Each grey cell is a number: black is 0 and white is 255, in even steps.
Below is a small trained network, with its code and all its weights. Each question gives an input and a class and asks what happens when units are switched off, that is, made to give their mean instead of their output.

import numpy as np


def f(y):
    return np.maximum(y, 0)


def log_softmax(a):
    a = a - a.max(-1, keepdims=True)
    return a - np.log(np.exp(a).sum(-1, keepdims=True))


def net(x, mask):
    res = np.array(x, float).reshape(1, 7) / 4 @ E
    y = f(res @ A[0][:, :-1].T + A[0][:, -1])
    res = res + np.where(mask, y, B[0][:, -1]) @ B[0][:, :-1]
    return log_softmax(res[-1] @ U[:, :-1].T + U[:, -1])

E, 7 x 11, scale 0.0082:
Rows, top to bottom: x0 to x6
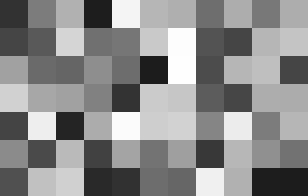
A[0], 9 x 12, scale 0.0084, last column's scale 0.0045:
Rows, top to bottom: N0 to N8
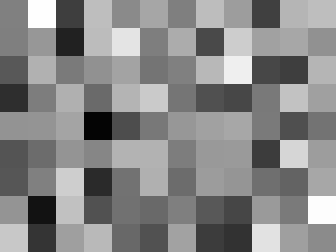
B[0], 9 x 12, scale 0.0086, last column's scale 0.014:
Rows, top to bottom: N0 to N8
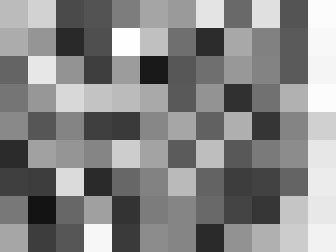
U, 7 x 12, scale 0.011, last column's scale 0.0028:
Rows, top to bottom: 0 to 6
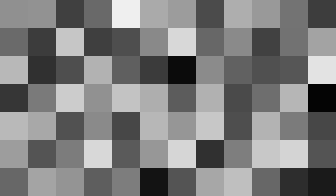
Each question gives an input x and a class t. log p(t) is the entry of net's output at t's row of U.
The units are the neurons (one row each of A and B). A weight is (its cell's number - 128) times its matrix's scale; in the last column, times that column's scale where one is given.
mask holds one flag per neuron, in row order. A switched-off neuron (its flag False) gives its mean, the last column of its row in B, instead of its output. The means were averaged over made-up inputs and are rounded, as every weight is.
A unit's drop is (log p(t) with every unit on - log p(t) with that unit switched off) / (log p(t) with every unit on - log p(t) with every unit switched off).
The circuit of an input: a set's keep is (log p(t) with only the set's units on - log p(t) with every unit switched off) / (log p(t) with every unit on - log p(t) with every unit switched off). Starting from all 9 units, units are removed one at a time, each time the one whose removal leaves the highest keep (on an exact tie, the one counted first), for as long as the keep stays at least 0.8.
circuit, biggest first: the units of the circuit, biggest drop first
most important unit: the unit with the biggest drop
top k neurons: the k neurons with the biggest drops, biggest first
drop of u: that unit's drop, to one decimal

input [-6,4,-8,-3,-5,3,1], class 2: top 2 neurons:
[N4; N7]
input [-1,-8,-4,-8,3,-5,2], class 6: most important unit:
N2
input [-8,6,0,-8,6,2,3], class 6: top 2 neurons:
[N2; N8]
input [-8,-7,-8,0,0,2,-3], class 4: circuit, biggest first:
[N0; N7]
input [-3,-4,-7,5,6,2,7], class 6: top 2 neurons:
[N2; N8]
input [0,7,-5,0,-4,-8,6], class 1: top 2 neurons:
[N6; N4]
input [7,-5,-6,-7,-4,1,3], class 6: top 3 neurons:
[N2; N8; N7]
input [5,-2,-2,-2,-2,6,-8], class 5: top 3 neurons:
[N8; N7; N2]
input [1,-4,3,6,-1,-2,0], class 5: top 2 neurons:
[N0; N2]
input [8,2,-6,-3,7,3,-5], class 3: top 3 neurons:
[N3; N5; N8]
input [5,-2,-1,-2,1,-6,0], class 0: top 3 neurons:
[N7; N0; N6]
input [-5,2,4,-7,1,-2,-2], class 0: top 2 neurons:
[N7; N1]
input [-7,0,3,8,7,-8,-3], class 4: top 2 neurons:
[N0; N2]
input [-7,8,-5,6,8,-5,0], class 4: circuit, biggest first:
[N0]
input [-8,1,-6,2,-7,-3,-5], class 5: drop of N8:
0.7
